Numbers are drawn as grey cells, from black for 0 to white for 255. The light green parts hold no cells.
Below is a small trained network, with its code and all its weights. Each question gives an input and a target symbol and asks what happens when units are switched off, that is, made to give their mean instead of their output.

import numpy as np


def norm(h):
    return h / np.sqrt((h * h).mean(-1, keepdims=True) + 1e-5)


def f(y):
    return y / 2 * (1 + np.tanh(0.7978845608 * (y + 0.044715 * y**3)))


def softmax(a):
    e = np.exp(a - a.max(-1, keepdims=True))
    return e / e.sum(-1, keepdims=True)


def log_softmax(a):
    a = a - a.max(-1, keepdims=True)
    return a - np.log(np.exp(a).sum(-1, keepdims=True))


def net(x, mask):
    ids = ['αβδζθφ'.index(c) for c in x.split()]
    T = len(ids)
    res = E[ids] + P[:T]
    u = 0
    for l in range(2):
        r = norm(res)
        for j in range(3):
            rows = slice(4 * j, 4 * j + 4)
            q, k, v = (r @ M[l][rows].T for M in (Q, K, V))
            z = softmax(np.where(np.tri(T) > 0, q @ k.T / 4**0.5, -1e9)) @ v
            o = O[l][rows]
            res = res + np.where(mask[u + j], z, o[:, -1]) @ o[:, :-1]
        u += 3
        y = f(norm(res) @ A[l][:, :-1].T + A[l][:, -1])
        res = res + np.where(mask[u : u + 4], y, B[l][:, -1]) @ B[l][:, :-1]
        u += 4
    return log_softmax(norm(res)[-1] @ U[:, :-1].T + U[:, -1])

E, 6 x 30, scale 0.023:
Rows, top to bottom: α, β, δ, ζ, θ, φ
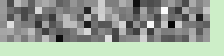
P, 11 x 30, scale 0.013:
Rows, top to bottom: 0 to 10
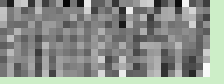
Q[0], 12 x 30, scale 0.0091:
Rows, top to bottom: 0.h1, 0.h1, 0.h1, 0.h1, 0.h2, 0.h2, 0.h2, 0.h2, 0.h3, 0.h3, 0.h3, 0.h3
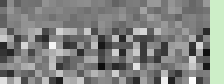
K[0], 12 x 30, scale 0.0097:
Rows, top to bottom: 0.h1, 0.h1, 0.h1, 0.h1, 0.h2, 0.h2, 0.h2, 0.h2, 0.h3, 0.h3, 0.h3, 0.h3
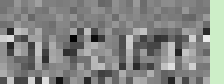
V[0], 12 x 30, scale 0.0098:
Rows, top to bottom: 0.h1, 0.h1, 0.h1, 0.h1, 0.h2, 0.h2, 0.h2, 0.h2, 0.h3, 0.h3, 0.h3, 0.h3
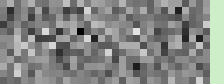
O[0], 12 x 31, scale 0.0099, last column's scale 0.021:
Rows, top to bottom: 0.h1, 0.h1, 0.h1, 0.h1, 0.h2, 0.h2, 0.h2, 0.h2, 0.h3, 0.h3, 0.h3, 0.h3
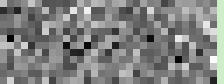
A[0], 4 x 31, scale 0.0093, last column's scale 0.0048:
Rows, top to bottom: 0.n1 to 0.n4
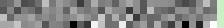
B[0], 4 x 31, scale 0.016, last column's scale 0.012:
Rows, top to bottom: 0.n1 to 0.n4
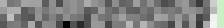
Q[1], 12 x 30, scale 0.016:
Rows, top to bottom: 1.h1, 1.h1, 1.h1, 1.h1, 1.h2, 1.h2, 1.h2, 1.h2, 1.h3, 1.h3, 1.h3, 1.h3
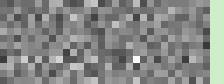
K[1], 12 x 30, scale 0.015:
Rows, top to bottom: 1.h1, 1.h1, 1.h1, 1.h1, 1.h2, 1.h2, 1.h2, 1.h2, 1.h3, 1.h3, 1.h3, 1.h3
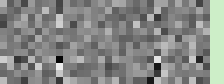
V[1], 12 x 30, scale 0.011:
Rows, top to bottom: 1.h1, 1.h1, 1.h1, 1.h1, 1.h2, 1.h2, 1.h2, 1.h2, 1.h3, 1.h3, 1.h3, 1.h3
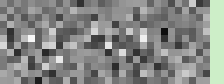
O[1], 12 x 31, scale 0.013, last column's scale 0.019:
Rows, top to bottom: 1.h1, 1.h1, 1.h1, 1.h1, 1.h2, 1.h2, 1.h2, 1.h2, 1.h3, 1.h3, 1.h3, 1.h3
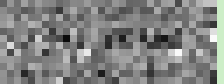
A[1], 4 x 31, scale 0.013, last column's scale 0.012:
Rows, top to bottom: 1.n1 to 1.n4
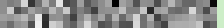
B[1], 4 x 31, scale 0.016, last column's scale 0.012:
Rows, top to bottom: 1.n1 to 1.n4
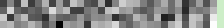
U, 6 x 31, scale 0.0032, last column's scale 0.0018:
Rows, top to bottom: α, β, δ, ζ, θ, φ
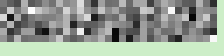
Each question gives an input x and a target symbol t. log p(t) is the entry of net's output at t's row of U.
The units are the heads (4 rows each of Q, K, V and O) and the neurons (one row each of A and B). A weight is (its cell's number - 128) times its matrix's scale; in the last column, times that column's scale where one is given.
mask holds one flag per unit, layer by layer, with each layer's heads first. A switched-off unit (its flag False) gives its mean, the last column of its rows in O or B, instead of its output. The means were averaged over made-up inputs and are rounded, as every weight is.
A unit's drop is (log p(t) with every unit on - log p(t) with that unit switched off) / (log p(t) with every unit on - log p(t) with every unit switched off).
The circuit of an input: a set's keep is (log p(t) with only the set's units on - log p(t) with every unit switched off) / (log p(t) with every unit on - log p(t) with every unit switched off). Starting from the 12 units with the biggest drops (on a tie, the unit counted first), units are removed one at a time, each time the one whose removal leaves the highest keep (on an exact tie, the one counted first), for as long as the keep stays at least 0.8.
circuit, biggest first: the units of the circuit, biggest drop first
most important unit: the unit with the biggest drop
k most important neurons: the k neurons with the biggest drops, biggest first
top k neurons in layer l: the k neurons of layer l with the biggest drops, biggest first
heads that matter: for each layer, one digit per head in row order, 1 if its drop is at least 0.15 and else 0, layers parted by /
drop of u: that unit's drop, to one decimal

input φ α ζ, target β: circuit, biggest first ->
(0.h2, 1.h1)
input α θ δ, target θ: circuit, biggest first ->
(0.h2, 1.n3)
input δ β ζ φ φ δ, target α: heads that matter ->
010 / 001
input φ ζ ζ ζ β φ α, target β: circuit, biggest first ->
(0.h2, 1.h1)
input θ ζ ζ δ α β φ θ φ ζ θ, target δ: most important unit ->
0.h2
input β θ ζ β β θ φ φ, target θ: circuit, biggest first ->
(0.h2, 1.h1, 0.h1)
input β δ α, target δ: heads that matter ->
010 / 000
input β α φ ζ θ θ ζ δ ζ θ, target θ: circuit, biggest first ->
(1.h1, 0.h2)
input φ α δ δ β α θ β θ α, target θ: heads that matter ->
010 / 000
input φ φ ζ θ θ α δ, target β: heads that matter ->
110 / 000
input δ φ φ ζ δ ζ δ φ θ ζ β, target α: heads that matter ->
010 / 001
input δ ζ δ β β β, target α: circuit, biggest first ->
(0.h2, 1.n1, 1.h3, 0.h1)
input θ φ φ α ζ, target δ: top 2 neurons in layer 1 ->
(1.n4, 1.n3)
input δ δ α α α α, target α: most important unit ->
1.n1
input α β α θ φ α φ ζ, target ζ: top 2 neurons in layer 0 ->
(0.n4, 0.n2)
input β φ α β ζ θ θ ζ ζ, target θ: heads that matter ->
110 / 100
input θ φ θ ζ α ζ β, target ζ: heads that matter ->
110 / 010
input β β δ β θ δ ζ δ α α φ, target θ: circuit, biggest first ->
(0.h2, 1.h1)
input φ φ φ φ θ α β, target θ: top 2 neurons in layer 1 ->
(1.n3, 1.n4)
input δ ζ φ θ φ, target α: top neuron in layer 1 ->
(1.n1)
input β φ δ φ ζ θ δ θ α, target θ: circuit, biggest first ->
(0.h2, 1.h1, 0.h1)
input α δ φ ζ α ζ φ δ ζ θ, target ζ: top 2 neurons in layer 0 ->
(0.n3, 0.n1)
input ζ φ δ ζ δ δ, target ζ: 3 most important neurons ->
(0.n3, 0.n4, 1.n2)
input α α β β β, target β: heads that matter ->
010 / 000
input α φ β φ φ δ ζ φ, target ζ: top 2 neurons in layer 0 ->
(0.n4, 0.n2)
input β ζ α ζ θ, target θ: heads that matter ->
110 / 000
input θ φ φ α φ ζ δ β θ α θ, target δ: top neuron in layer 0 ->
(0.n4)
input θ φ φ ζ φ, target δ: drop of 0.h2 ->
1.1
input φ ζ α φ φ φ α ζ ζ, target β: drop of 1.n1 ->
0.0
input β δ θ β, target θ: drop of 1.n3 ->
0.2
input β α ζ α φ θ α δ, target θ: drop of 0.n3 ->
0.1
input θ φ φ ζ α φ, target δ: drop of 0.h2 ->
1.2
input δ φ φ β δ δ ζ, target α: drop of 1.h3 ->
0.1
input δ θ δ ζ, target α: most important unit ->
1.n1
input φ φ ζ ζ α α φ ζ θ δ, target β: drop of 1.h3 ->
0.2
